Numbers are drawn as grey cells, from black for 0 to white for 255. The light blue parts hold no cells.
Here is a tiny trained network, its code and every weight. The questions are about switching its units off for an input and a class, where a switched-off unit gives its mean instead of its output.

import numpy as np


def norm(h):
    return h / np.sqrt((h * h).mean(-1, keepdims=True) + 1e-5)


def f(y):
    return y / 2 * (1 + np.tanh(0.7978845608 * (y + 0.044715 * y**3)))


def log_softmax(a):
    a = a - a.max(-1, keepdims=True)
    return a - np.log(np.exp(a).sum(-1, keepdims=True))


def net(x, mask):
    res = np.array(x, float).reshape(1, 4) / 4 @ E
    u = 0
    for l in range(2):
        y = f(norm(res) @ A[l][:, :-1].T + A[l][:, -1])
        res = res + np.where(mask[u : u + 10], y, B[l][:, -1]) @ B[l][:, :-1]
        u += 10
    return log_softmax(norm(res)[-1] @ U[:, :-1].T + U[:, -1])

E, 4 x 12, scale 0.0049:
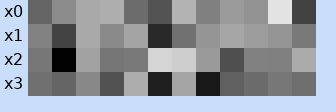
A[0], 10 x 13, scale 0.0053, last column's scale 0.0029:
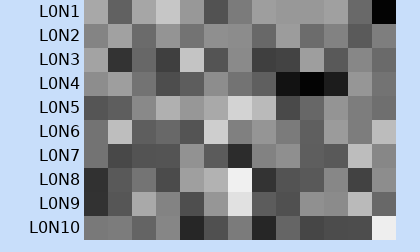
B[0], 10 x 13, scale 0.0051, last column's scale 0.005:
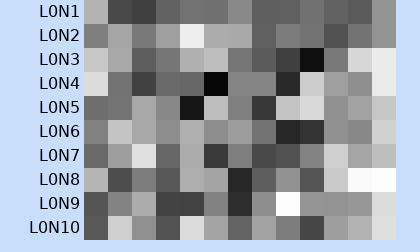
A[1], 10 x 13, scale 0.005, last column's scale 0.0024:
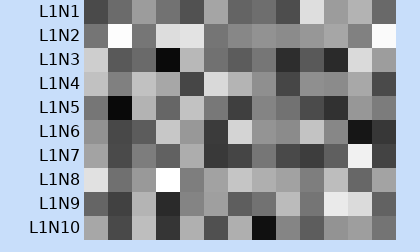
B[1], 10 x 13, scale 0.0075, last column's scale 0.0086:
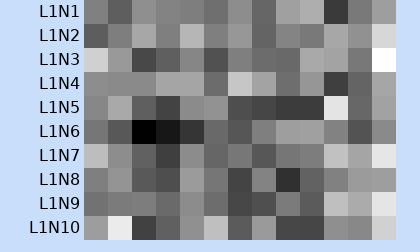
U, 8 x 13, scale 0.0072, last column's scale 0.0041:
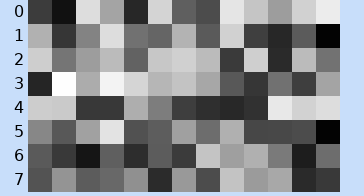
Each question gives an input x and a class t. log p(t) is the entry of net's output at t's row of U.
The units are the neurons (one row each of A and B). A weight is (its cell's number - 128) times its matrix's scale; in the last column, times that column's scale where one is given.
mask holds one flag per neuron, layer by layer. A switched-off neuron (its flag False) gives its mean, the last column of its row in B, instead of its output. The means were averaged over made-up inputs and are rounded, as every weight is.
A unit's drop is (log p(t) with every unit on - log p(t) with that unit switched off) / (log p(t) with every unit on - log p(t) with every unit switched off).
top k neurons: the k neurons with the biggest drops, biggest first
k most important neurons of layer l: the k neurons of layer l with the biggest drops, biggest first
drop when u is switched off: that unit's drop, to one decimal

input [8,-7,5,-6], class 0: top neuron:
[L0N5]
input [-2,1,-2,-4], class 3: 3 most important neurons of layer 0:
[L0N8; L0N3; L0N4]
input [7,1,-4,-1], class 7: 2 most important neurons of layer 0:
[L0N8; L0N3]
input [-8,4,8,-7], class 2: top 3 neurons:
[L0N8; L1N4; L0N10]
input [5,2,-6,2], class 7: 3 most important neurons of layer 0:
[L0N3; L0N8; L0N6]
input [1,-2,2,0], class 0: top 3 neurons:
[L0N5; L0N9; L0N3]
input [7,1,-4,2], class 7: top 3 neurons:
[L0N3; L0N8; L1N6]
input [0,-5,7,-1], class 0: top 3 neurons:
[L0N5; L0N9; L0N3]
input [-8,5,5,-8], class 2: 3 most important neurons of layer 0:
[L0N8; L0N10; L0N3]
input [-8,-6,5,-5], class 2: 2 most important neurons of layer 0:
[L0N8; L0N3]
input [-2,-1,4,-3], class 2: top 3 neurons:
[L1N4; L0N8; L0N10]
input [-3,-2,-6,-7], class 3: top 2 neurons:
[L0N8; L1N7]
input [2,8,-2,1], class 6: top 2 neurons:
[L0N8; L1N6]
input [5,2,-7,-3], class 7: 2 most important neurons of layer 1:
[L1N10; L1N6]
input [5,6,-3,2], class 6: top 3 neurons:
[L0N8; L1N6; L0N3]
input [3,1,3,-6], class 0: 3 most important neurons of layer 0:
[L0N5; L0N3; L0N4]
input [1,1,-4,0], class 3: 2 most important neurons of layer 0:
[L0N8; L0N4]
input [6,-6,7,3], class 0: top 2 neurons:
[L0N5; L0N9]
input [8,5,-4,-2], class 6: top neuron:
[L1N6]
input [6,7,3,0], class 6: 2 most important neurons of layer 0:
[L0N3; L0N8]
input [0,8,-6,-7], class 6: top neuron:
[L0N3]
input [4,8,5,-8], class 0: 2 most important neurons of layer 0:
[L0N5; L0N4]
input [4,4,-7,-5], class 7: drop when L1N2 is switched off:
0.2
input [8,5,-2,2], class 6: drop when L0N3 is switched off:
0.1
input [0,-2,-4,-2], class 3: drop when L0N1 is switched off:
0.0
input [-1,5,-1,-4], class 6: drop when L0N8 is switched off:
0.8
